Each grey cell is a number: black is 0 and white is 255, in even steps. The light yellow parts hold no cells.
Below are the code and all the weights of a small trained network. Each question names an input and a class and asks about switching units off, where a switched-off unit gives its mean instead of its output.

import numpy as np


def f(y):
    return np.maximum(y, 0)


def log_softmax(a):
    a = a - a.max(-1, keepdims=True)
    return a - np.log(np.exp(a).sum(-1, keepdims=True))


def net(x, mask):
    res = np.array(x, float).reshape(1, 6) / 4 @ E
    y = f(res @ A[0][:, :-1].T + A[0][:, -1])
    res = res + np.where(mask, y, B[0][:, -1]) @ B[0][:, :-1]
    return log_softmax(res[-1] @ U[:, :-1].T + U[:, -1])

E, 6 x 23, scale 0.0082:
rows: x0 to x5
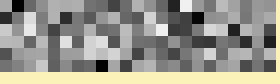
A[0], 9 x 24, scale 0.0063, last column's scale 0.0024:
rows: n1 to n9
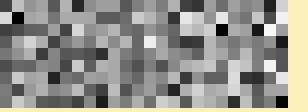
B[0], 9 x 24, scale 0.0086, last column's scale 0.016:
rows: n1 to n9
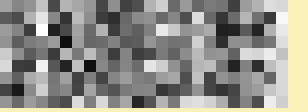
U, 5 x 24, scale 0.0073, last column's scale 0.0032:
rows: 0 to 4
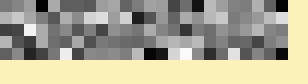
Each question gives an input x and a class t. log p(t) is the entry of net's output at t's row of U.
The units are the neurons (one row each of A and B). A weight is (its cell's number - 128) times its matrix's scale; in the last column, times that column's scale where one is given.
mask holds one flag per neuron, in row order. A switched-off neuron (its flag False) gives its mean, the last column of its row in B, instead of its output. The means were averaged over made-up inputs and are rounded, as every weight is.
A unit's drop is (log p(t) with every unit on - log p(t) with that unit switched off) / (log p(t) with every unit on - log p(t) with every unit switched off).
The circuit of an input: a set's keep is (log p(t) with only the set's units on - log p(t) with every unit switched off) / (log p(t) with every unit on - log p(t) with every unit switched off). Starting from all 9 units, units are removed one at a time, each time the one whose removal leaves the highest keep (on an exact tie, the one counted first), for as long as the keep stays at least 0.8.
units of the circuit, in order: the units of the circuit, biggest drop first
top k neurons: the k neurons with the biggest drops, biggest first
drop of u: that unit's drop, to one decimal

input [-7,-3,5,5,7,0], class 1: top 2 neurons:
n2; n9
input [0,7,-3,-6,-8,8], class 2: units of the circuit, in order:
n3
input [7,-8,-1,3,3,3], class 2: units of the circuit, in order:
n3; n6; n9
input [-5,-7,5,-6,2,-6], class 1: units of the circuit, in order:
n9; n2
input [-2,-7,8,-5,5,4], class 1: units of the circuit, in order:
n9; n6
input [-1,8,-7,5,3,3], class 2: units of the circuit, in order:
n7; n9
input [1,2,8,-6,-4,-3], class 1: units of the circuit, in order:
n5; n6
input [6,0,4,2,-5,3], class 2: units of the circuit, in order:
n3; n6
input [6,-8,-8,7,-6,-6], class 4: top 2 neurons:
n6; n3
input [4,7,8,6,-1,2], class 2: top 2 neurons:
n3; n6
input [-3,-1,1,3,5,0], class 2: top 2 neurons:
n3; n9
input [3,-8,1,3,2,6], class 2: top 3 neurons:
n3; n6; n9
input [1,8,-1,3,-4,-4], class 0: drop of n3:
0.2
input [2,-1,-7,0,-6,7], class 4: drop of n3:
0.2
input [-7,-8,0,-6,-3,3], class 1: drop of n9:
0.1
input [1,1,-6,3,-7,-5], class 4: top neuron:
n6
